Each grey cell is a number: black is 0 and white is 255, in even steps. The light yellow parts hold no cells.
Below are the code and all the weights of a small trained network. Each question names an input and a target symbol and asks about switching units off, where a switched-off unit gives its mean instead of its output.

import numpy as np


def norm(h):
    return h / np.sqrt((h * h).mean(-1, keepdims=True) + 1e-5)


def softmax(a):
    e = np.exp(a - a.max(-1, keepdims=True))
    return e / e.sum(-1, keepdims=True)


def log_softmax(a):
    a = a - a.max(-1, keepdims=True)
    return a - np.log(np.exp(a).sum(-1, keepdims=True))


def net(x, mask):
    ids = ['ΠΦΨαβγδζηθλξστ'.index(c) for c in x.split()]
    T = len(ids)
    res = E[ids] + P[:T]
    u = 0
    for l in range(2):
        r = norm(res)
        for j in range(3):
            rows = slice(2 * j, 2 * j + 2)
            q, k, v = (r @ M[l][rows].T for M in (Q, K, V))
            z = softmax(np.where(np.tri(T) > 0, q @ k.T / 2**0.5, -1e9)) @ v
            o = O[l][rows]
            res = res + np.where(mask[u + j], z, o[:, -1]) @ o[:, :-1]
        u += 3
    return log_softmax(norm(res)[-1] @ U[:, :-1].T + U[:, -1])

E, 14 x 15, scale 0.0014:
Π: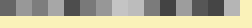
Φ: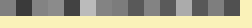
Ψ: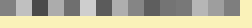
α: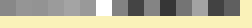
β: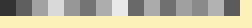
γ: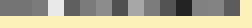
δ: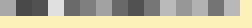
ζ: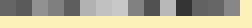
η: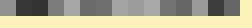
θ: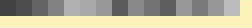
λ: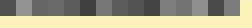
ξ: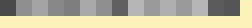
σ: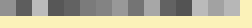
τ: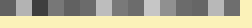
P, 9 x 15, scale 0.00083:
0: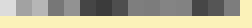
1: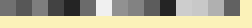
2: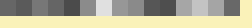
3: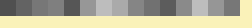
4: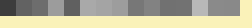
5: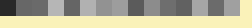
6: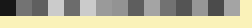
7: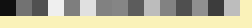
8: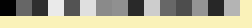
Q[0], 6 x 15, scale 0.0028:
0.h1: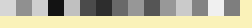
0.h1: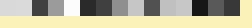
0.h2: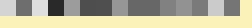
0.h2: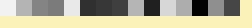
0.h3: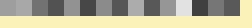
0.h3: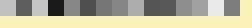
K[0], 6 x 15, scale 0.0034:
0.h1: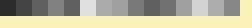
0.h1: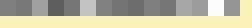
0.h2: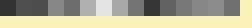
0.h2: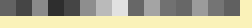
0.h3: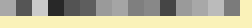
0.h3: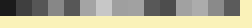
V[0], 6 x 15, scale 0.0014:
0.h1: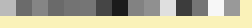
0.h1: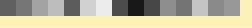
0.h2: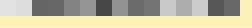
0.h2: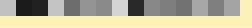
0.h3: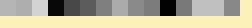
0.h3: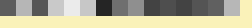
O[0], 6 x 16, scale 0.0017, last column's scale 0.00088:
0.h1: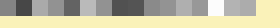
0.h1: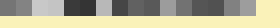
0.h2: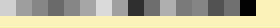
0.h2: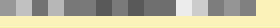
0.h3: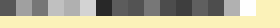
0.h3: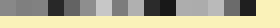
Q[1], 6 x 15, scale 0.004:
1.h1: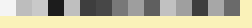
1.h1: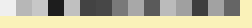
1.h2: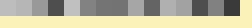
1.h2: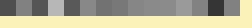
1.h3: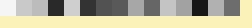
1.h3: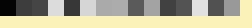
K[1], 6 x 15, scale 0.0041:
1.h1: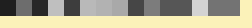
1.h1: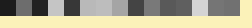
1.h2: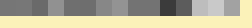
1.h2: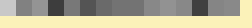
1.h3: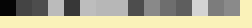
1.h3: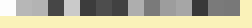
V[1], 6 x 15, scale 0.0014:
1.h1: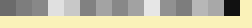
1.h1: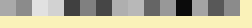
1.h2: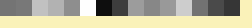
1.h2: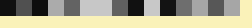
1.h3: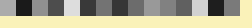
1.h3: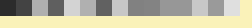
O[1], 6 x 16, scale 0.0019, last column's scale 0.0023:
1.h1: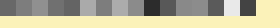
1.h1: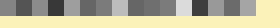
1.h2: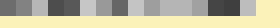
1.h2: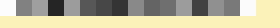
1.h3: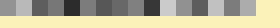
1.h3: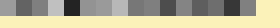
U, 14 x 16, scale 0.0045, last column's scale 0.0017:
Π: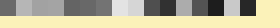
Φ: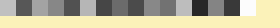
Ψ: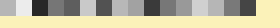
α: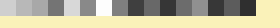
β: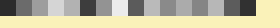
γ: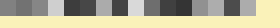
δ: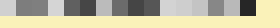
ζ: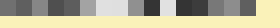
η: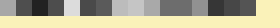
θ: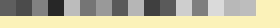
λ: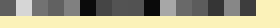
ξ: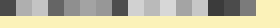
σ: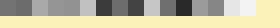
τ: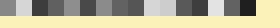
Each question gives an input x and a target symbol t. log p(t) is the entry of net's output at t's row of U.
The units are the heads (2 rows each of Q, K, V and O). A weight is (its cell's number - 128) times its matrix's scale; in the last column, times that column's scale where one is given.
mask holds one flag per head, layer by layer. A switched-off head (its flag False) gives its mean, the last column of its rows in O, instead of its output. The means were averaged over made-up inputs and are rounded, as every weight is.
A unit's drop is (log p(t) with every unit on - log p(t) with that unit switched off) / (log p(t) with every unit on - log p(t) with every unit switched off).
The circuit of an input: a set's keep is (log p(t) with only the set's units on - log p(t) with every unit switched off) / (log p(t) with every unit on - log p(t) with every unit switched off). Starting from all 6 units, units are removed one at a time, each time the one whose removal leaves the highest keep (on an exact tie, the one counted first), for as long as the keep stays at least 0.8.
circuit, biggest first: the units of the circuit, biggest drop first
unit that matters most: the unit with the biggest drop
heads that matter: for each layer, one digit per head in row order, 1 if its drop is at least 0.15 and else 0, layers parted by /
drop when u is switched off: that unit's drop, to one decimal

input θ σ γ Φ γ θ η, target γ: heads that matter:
001 / 100
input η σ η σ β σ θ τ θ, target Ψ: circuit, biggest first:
0.h1; 1.h3; 0.h2
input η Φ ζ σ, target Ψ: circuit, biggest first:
0.h1; 1.h3
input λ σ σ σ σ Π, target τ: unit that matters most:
1.h1
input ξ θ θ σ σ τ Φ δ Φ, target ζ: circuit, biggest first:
0.h2; 0.h3; 1.h1
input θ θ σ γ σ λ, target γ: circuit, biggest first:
1.h1; 0.h3
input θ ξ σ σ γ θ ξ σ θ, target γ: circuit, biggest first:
1.h1; 0.h3; 0.h1
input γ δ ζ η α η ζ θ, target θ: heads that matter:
001 / 000
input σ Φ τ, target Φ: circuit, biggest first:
0.h3; 1.h3; 1.h2; 0.h1
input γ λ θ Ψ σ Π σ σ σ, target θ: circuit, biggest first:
1.h1; 1.h3
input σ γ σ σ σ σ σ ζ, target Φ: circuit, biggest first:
0.h3; 1.h2; 1.h3; 1.h1
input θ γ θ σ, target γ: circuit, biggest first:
1.h1; 0.h1; 1.h3
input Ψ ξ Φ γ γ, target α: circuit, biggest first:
0.h2; 1.h3
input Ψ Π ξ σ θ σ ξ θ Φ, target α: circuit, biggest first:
0.h2; 1.h3; 0.h3
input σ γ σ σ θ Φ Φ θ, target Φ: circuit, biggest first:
1.h3; 1.h2; 0.h1
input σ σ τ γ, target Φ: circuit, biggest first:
0.h3; 1.h1; 1.h2
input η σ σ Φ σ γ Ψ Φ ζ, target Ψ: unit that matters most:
0.h1
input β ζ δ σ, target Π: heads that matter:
100 / 100
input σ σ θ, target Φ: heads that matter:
001 / 001
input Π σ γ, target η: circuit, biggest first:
0.h1
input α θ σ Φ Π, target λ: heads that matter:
100 / 001
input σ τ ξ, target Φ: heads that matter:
001 / 101
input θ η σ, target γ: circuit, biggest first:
1.h1; 1.h3
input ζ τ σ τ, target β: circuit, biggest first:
1.h2; 1.h1; 0.h3
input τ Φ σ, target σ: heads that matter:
001 / 000
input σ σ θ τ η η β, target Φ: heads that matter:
001 / 011
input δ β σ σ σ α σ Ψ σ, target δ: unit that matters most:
0.h2
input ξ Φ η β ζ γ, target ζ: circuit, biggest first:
0.h2; 1.h1
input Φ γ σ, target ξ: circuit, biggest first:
1.h2; 0.h3
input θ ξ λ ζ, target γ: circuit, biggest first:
1.h1; 0.h3
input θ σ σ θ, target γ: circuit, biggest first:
1.h1; 1.h3
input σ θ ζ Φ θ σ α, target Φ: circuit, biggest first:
1.h3; 1.h1
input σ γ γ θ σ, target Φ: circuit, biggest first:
1.h3; 1.h1
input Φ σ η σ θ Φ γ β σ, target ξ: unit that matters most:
1.h2
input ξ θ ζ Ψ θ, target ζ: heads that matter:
010 / 000
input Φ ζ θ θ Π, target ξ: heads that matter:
000 / 011
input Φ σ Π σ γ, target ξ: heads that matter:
000 / 011
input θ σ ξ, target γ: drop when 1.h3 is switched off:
0.2
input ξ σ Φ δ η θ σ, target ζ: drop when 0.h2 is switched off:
0.3
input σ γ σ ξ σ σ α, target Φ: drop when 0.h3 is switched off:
0.2
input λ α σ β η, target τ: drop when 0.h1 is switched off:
0.0
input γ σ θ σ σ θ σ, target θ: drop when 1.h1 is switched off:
0.1
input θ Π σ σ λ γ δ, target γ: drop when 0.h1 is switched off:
0.1
